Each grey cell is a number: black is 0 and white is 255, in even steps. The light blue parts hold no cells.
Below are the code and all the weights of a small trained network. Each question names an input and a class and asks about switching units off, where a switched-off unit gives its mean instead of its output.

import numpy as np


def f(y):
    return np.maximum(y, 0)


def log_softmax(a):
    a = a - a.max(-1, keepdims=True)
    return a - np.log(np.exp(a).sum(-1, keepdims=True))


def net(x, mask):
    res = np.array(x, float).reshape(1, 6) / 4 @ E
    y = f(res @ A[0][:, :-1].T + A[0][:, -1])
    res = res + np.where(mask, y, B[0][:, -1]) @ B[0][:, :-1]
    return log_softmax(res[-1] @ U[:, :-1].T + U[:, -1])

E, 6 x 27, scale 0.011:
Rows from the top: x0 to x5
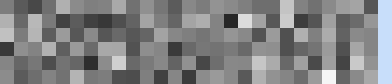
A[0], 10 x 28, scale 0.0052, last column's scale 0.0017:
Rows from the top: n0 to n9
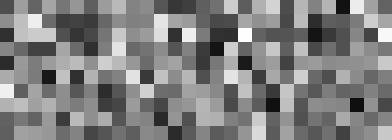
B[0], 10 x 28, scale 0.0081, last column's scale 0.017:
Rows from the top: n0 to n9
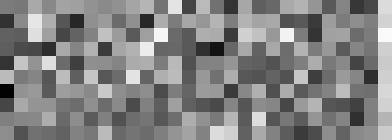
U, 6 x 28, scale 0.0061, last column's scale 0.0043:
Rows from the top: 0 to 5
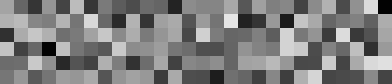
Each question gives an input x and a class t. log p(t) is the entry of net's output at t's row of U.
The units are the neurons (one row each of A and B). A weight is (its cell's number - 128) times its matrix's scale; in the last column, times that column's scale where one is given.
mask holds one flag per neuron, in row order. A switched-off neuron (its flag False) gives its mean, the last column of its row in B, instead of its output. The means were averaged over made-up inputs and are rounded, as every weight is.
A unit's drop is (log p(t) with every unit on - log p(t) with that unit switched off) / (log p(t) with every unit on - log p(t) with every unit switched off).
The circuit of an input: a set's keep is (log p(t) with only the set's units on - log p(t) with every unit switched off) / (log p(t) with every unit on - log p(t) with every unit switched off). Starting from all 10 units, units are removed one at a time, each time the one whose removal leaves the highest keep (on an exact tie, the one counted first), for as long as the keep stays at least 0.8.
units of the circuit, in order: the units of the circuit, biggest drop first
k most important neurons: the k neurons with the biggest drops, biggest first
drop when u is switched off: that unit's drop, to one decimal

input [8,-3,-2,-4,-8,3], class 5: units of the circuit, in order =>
[n2; n1]
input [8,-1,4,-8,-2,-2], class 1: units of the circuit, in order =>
[n5]
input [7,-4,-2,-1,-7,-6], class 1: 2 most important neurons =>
[n2; n5]
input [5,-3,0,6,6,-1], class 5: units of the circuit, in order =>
[n3; n4]
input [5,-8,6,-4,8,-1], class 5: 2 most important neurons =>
[n3; n4]
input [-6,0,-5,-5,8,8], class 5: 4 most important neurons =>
[n2; n0; n6; n3]
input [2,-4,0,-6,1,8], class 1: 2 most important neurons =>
[n2; n6]
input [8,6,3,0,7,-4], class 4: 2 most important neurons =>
[n2; n1]
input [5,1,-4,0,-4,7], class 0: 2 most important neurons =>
[n0; n2]
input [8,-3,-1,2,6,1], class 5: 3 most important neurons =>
[n2; n4; n3]
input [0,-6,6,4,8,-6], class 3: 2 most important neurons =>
[n3; n2]
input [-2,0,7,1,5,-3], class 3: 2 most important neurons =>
[n3; n5]
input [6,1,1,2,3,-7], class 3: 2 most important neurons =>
[n3; n5]
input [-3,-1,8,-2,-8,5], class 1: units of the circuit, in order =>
[n2]
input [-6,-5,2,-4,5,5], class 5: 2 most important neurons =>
[n2; n3]
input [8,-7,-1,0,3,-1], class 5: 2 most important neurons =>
[n3; n4]
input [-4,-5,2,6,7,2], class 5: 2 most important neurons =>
[n3; n2]
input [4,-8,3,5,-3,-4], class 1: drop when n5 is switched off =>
0.3
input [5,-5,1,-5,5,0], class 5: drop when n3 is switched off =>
0.6
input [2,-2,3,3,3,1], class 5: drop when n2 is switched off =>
0.2
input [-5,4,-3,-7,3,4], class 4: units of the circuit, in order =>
[n0]
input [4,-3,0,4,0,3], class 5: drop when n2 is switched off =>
0.7
